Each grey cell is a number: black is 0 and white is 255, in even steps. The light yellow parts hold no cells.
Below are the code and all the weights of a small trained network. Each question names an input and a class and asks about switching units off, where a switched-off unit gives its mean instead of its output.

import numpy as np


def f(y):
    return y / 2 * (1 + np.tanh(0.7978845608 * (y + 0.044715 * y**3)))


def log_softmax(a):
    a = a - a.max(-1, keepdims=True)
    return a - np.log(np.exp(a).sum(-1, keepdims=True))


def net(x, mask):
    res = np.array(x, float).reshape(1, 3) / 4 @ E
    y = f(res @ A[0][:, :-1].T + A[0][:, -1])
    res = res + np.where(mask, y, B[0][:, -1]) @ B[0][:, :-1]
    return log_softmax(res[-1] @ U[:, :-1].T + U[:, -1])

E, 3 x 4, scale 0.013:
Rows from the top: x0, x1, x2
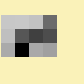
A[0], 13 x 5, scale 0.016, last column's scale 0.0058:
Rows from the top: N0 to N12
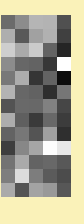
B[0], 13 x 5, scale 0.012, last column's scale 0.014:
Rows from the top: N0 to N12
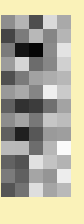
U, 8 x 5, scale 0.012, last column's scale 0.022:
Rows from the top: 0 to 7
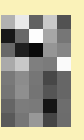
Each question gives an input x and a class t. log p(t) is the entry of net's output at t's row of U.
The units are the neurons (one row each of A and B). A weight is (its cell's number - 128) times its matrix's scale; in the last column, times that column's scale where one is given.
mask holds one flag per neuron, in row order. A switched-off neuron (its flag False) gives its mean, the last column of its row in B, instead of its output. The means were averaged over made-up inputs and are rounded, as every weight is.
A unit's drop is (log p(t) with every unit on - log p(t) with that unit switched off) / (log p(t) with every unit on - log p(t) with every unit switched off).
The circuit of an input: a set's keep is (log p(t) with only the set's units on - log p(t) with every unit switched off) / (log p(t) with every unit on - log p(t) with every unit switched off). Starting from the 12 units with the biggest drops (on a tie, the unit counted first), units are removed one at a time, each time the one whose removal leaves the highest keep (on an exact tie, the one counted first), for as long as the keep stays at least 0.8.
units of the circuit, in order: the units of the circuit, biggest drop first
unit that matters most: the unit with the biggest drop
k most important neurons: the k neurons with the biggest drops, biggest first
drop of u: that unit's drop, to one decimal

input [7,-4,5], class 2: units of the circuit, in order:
[N2]
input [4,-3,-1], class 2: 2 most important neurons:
[N2 N3]
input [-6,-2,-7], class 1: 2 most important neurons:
[N2 N10]
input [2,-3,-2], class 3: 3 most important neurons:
[N5 N7 N3]
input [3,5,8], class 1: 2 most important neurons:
[N12 N1]
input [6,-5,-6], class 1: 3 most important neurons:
[N11 N10 N3]
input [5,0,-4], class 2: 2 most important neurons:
[N2 N12]
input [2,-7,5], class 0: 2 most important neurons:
[N9 N0]
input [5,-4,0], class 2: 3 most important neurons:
[N2 N3 N5]
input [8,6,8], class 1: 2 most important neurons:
[N12 N1]
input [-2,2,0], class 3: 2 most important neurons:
[N2 N9]
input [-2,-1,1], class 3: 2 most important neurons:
[N2 N5]
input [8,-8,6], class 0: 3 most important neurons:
[N9 N0 N6]
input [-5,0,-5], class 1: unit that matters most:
N2
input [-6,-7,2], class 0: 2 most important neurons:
[N9 N2]
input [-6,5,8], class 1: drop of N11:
0.0
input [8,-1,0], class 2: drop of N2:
0.4
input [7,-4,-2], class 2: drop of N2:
0.7
